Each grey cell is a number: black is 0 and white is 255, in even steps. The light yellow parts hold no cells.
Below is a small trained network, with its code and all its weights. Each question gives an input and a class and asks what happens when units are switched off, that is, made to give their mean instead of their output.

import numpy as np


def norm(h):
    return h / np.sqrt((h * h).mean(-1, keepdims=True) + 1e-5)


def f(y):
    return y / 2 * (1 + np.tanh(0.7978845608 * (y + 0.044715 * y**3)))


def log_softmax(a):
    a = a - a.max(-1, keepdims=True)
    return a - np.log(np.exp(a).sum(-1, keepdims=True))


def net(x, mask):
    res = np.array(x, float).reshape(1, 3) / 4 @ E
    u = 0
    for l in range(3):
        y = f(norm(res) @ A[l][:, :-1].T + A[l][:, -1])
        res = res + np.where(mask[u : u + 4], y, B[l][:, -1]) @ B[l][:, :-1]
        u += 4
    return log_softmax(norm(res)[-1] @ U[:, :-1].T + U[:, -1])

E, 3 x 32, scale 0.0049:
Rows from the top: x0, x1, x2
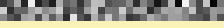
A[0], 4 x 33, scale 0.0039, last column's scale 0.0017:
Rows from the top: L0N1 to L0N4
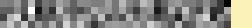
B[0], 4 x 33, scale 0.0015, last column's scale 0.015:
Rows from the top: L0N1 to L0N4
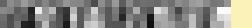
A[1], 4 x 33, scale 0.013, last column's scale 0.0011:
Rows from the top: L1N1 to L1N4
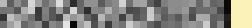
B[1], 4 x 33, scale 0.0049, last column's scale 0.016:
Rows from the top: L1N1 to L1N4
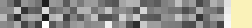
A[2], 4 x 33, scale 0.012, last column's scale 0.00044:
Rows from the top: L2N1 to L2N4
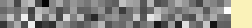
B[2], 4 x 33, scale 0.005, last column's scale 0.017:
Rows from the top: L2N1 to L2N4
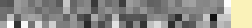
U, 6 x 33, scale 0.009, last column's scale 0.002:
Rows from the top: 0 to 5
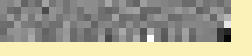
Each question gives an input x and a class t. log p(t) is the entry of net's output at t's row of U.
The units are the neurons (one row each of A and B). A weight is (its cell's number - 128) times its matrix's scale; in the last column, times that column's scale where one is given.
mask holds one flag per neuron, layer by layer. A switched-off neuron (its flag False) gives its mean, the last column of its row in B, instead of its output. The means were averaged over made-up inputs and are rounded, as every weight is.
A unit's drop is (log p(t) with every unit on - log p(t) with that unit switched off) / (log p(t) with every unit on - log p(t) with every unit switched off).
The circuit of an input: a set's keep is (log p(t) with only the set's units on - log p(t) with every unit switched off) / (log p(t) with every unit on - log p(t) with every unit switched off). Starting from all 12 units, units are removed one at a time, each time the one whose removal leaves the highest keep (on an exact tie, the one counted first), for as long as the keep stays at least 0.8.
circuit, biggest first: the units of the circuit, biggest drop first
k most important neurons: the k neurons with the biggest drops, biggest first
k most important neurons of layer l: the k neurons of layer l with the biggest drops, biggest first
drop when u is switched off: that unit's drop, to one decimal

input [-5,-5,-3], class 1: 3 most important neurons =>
L1N3; L0N2; L0N3
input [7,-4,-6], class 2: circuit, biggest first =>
L2N4
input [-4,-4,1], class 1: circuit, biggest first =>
L0N2; L1N3
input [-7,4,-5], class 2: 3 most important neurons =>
L2N3; L1N3; L1N2
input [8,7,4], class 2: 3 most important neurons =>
L2N4; L1N3; L0N2
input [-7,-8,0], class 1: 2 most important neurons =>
L1N3; L0N2
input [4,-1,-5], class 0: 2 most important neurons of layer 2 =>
L2N1; L2N3
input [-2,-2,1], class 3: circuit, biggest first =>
L1N4; L1N3; L2N2
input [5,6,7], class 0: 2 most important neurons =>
L1N2; L1N3
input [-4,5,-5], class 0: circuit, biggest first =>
L1N4; L0N2; L0N3
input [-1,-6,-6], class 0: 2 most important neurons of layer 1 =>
L1N4; L1N1
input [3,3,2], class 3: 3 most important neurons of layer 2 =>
L2N2; L2N3; L2N4
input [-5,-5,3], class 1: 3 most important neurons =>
L0N2; L1N3; L0N3
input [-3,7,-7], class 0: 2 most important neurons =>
L1N4; L1N3
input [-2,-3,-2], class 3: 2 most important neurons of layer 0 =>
L0N4; L0N1
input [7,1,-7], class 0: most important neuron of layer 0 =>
L0N4
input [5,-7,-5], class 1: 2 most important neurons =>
L1N3; L1N2
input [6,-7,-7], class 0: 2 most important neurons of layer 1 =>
L1N4; L1N1
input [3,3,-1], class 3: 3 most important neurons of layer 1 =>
L1N3; L1N1; L1N4
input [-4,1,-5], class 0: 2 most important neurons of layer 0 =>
L0N2; L0N3
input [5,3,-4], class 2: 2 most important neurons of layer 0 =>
L0N3; L0N2
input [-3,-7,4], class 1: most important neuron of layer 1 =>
L1N3
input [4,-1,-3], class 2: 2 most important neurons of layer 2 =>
L2N4; L2N1
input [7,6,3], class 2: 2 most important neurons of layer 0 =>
L0N2; L0N1
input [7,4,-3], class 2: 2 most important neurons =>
L2N4; L1N3
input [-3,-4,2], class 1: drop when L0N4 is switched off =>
-0.1
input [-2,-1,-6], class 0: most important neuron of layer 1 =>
L1N4
